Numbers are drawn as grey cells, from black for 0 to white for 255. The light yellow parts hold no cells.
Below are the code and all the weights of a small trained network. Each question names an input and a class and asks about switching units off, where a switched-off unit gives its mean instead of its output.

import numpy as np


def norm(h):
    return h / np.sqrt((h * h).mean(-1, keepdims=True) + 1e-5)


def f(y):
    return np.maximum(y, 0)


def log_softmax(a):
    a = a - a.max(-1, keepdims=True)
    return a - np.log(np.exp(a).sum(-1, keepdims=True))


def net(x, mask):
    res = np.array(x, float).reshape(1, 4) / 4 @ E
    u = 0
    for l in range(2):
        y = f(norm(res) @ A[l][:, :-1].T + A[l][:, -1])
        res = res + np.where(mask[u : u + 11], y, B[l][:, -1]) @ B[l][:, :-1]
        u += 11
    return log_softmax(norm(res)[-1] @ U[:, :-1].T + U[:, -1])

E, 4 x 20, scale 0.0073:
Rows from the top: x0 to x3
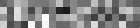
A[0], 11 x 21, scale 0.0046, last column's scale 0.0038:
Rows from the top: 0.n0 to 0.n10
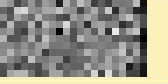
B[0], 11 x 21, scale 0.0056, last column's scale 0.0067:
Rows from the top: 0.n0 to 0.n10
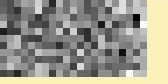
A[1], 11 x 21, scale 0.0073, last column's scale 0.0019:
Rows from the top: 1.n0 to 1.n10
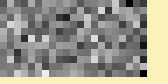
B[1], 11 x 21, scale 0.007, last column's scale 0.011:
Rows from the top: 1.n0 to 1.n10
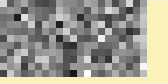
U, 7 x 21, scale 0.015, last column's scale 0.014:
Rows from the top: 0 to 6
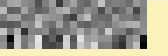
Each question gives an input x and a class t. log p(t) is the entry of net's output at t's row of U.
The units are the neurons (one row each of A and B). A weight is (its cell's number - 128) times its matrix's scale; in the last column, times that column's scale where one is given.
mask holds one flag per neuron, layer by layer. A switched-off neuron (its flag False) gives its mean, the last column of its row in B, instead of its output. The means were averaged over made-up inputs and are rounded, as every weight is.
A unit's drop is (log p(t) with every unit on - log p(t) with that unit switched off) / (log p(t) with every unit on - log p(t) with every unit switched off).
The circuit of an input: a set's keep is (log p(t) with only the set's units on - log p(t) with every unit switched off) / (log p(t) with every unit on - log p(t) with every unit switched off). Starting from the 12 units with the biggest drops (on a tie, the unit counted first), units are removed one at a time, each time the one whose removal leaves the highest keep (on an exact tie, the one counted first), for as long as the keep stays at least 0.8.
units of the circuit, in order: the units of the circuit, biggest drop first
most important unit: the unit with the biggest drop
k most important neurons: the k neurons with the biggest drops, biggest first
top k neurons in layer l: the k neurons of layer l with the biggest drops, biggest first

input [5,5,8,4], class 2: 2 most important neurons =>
(1.n10, 0.n3)
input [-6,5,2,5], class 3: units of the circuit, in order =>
(0.n0, 1.n2)
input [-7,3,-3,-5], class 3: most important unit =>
0.n4
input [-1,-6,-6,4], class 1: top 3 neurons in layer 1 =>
(1.n0, 1.n10, 1.n9)
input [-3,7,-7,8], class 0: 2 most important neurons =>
(1.n5, 0.n3)
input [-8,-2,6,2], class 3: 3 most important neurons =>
(0.n4, 0.n0, 1.n8)
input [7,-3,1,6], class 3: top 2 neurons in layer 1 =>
(1.n9, 1.n3)
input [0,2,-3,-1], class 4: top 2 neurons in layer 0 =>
(0.n7, 0.n2)
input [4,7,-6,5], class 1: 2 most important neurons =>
(1.n2, 1.n4)
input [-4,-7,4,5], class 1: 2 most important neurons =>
(0.n3, 1.n0)
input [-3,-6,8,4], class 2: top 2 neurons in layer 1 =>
(1.n10, 1.n2)
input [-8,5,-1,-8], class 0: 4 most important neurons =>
(1.n3, 1.n9, 0.n1, 0.n10)
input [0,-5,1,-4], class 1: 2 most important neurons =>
(1.n5, 0.n3)
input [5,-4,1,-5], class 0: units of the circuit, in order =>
(1.n3)
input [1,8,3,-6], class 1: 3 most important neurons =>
(1.n2, 1.n5, 1.n4)
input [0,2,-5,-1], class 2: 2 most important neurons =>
(1.n8, 0.n3)
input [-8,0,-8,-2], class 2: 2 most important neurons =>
(1.n8, 0.n1)
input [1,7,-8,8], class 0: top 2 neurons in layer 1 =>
(1.n5, 1.n10)
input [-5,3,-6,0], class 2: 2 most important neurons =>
(1.n8, 0.n7)
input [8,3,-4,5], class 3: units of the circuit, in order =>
(0.n10)
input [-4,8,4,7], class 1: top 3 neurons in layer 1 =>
(1.n2, 1.n4, 1.n3)
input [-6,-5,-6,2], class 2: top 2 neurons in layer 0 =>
(0.n9, 0.n1)
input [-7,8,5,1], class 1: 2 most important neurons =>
(1.n2, 0.n2)
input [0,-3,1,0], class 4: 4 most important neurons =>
(0.n3, 1.n2, 1.n9, 0.n2)
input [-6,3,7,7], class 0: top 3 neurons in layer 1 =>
(1.n5, 1.n8, 1.n7)
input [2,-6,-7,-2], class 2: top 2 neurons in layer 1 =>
(1.n8, 1.n2)
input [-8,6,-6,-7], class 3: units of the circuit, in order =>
(0.n4)
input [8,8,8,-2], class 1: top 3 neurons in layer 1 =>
(1.n2, 1.n8, 1.n4)
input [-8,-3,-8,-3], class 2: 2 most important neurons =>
(1.n8, 0.n1)
